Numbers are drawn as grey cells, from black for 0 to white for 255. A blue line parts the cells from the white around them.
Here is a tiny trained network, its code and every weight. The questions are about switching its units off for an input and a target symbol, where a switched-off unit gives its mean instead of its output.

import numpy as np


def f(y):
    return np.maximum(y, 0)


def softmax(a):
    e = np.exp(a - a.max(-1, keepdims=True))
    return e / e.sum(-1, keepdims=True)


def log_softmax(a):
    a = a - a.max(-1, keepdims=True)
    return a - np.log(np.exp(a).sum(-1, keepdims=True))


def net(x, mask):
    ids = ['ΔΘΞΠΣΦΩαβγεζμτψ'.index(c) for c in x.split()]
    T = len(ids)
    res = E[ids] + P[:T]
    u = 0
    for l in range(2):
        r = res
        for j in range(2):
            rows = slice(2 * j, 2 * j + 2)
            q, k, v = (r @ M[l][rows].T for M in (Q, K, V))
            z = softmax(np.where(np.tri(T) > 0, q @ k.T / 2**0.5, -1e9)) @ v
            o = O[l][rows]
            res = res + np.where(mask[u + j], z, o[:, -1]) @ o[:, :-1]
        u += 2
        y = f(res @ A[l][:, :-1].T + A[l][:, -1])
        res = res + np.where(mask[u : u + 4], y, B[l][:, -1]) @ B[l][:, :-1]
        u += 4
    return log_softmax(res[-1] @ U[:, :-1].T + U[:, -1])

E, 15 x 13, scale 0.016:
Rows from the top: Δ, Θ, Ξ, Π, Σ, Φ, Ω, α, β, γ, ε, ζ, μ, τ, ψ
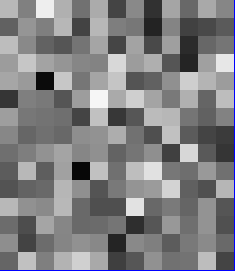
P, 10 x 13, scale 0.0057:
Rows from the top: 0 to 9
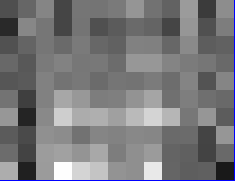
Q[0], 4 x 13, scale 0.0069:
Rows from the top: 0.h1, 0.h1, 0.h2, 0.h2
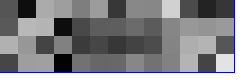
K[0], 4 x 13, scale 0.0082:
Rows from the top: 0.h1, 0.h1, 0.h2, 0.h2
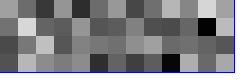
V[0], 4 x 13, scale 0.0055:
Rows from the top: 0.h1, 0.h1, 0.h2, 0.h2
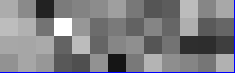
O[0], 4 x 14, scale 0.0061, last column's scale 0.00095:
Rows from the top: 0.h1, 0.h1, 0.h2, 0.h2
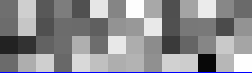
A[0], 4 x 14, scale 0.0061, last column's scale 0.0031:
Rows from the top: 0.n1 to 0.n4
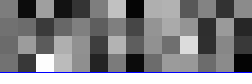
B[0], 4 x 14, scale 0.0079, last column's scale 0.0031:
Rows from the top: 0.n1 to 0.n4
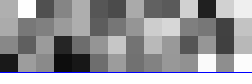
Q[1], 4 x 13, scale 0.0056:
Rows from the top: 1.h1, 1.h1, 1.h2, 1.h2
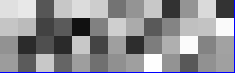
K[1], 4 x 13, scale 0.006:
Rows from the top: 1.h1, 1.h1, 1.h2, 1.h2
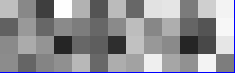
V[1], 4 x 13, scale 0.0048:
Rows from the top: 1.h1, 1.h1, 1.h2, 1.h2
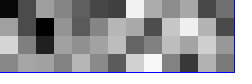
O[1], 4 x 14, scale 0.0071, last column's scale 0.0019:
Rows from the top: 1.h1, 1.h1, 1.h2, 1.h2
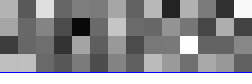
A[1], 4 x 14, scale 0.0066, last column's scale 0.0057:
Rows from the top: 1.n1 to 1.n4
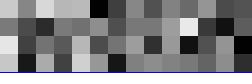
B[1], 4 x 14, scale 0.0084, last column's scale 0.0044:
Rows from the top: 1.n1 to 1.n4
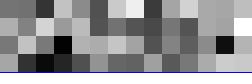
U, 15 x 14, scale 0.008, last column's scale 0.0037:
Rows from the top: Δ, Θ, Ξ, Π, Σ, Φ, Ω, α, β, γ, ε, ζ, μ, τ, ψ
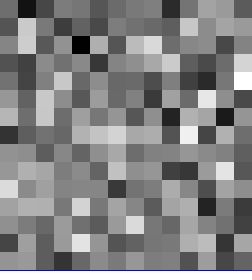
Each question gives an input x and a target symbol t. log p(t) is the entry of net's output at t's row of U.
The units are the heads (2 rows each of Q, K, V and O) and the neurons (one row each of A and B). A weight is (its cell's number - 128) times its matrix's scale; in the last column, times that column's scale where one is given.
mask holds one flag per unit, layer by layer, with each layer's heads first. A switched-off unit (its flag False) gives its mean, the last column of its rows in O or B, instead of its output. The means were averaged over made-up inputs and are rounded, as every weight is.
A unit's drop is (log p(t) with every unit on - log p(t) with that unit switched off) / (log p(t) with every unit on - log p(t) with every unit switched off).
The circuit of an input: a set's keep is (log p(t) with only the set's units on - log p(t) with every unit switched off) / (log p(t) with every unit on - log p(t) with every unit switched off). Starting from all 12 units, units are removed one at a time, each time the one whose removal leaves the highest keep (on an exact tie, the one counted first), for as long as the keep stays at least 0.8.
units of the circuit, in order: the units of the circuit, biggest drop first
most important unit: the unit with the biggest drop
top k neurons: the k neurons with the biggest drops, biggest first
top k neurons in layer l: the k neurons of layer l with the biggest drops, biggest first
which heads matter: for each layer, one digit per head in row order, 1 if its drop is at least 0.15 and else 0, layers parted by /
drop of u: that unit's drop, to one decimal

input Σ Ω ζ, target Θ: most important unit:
1.h2
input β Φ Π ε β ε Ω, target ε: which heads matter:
00 / 00
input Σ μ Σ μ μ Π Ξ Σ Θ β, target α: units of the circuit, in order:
[0.h1 1.h2]
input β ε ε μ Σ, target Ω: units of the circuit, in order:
[1.h1 0.n3]
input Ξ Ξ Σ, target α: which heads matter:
11 / 00
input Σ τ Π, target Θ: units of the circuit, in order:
[1.h2 0.h2]
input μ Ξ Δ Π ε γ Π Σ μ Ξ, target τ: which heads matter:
10 / 11
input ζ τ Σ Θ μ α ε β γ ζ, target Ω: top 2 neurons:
[0.n3 1.n2]
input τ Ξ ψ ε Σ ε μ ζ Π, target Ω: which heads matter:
01 / 01
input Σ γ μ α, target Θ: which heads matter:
11 / 11
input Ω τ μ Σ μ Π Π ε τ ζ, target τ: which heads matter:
10 / 11
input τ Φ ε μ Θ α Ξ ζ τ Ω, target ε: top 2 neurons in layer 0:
[0.n1 0.n2]
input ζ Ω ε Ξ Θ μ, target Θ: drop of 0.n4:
0.6
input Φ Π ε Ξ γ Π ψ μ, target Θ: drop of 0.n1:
0.3
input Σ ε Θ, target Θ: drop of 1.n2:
0.1
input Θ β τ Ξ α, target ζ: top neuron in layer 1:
[1.n3]
